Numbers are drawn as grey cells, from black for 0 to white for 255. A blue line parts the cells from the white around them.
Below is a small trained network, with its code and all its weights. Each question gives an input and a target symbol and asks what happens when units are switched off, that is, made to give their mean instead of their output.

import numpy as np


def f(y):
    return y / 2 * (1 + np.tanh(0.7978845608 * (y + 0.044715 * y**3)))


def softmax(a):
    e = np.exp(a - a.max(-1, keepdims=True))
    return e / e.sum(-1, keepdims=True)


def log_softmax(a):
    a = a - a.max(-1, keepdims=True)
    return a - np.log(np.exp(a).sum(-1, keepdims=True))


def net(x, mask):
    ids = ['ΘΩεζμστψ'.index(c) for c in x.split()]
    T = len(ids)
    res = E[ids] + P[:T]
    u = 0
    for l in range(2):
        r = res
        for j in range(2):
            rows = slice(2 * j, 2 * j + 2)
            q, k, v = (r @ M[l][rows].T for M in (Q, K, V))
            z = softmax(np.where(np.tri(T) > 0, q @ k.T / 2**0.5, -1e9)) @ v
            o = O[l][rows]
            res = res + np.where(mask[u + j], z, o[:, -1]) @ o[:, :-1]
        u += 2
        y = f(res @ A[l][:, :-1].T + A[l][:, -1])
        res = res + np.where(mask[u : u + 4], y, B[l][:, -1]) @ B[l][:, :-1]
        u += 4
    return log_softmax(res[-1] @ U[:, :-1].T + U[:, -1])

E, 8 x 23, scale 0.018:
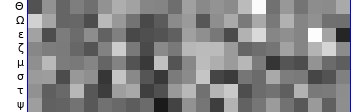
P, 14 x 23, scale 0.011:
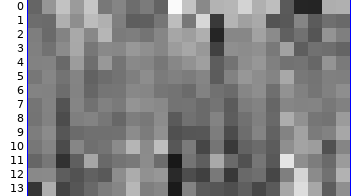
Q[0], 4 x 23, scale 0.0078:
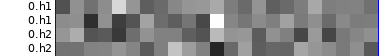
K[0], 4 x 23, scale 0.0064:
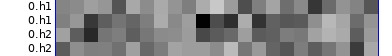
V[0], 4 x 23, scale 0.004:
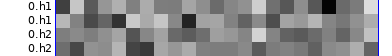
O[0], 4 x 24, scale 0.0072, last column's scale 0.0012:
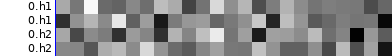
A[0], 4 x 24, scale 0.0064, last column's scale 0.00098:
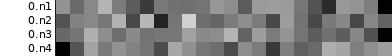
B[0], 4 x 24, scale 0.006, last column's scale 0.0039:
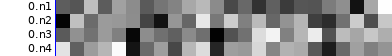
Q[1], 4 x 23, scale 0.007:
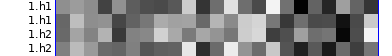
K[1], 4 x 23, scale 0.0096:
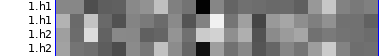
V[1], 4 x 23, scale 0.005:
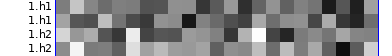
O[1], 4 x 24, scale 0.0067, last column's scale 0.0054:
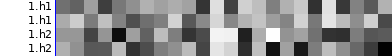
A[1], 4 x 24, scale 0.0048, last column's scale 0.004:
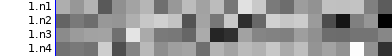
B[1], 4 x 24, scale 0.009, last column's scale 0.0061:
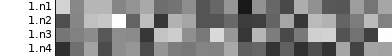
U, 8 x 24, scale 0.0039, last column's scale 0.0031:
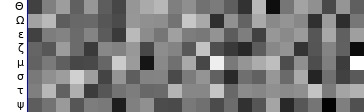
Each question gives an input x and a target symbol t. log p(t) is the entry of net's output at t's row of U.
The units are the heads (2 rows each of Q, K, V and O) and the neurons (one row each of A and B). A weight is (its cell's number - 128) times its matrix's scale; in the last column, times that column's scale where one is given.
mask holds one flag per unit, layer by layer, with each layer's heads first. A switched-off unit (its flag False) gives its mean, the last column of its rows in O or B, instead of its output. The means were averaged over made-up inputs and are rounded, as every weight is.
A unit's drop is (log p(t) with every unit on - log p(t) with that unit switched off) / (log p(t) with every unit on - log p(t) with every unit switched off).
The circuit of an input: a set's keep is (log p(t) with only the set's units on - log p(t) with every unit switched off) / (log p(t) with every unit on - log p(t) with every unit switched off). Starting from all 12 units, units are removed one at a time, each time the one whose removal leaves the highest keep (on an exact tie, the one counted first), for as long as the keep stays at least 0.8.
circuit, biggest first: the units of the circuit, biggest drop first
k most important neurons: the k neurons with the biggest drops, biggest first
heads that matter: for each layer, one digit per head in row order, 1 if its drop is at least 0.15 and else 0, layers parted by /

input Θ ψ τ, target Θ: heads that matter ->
00 / 11
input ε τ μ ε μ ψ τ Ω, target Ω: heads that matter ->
10 / 00
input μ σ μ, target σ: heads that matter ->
00 / 11
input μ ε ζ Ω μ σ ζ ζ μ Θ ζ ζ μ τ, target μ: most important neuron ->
(0.n1)
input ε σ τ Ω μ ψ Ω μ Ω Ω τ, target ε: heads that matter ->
00 / 01
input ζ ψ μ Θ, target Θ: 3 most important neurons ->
(1.n2, 1.n4, 0.n1)
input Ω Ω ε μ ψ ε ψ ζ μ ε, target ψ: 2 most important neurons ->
(1.n4, 1.n1)
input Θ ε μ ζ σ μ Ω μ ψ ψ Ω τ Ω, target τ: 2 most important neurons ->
(0.n4, 0.n2)
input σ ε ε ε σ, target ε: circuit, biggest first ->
(1.h2, 1.n3)
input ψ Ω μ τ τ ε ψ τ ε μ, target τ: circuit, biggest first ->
(0.n2, 1.h1, 0.h1)
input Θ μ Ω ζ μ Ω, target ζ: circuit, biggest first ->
(0.h1, 1.h1)
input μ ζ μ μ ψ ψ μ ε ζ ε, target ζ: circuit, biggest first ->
(1.h1, 0.h2)
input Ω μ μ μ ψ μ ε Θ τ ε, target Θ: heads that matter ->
01 / 01
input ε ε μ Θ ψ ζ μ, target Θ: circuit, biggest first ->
(0.h1, 1.h2, 0.n2)
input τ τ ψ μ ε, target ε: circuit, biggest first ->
(0.h2, 1.h2, 1.n3)
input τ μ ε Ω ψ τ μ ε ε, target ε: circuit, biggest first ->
(0.h1, 1.h2, 1.n3)
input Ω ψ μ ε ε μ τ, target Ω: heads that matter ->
00 / 01
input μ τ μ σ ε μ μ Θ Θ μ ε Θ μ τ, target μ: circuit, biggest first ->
(1.h1, 0.n1)
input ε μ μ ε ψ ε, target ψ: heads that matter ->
11 / 10
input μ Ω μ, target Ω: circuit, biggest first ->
(1.h2)
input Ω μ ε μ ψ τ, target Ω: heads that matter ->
10 / 01
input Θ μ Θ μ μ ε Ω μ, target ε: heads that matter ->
10 / 01
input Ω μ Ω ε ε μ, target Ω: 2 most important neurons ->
(0.n2, 0.n1)
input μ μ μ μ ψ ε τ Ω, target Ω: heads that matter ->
10 / 00
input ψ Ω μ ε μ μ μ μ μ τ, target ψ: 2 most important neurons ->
(1.n4, 0.n1)
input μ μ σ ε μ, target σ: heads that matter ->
10 / 11
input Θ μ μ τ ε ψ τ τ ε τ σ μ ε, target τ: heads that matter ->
10 / 10
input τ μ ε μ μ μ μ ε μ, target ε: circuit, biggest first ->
(1.h2, 1.n3)
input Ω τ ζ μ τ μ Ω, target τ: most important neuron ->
(0.n4)
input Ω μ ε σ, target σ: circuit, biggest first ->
(1.n2)
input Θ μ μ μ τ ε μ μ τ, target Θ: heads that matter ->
10 / 11
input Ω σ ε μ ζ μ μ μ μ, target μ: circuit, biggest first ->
(0.h1, 1.h1, 1.n3)
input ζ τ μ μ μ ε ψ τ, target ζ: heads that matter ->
00 / 10
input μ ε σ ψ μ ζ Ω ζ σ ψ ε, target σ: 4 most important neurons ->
(1.n1, 0.n3, 0.n2, 0.n1)
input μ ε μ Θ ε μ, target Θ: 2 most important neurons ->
(0.n1, 0.n2)
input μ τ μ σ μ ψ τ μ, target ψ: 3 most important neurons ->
(1.n4, 0.n2, 1.n1)
